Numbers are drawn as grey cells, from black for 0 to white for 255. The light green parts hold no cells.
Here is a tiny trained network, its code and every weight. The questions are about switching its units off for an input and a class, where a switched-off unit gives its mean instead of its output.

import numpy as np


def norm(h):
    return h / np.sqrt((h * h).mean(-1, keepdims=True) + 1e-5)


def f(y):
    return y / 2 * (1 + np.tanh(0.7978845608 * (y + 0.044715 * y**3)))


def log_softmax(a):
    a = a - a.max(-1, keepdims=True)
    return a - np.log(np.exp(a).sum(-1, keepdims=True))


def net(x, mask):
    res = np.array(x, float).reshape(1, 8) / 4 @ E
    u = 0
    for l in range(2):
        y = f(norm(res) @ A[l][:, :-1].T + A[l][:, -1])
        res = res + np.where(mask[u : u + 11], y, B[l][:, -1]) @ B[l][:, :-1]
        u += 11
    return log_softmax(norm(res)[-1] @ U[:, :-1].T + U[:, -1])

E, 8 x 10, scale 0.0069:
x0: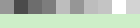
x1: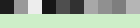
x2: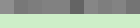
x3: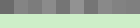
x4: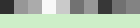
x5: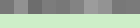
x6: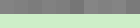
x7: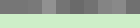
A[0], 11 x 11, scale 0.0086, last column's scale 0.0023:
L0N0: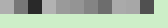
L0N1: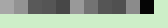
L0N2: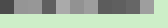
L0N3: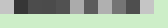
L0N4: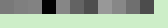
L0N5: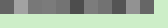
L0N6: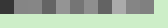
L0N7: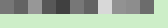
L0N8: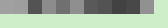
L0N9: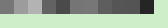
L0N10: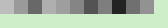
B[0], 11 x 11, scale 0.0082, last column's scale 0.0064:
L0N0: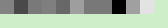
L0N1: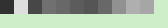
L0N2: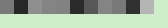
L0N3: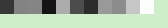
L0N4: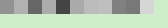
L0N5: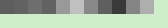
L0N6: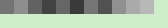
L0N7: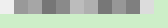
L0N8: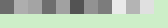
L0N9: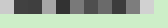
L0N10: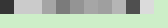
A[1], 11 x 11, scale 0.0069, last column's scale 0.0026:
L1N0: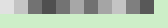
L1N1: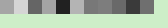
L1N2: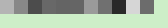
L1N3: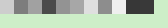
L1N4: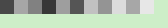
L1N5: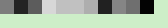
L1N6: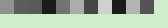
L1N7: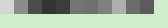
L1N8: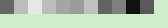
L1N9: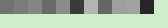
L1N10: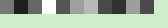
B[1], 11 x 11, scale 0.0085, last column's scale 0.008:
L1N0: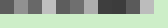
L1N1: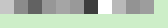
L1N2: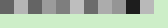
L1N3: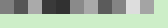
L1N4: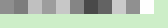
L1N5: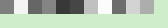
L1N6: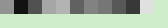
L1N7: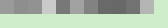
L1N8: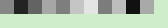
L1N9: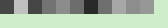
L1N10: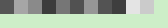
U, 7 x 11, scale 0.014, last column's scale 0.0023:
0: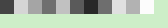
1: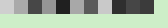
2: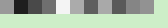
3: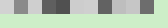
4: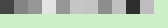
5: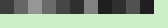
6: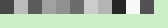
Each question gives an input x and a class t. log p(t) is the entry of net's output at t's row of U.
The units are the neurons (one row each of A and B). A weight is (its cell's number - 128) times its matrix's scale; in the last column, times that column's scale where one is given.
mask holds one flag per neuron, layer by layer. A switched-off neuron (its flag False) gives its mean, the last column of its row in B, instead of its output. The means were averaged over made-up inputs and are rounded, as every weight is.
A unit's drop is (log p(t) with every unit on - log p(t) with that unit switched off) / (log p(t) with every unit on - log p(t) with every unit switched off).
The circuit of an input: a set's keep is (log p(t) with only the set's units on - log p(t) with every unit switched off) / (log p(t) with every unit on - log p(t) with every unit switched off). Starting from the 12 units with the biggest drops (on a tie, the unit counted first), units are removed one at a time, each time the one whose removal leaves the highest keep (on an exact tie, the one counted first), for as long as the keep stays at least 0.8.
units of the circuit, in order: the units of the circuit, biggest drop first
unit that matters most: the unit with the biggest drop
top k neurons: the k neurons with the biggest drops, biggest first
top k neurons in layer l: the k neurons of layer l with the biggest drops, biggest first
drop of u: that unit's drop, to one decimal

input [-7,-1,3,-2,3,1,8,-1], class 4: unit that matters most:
L0N10
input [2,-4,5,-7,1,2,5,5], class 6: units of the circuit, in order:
L0N0, L1N10
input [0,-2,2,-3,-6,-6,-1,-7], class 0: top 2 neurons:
L0N3, L0N1
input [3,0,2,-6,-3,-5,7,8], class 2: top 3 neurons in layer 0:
L0N3, L0N8, L0N10
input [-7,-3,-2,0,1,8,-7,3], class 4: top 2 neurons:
L0N10, L1N8
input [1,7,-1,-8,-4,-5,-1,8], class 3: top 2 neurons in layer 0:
L0N7, L0N0
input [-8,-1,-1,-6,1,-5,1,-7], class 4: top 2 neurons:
L0N10, L0N3
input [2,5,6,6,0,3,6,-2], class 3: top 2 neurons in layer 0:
L0N7, L0N3
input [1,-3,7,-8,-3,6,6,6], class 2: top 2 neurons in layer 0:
L0N0, L0N3
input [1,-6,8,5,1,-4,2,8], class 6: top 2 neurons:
L0N0, L1N4
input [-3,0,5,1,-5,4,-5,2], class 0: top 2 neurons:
L0N3, L0N8
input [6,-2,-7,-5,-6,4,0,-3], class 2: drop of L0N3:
0.3
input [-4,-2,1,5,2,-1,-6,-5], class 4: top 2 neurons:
L1N8, L0N3
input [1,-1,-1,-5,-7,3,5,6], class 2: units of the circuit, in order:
L1N6
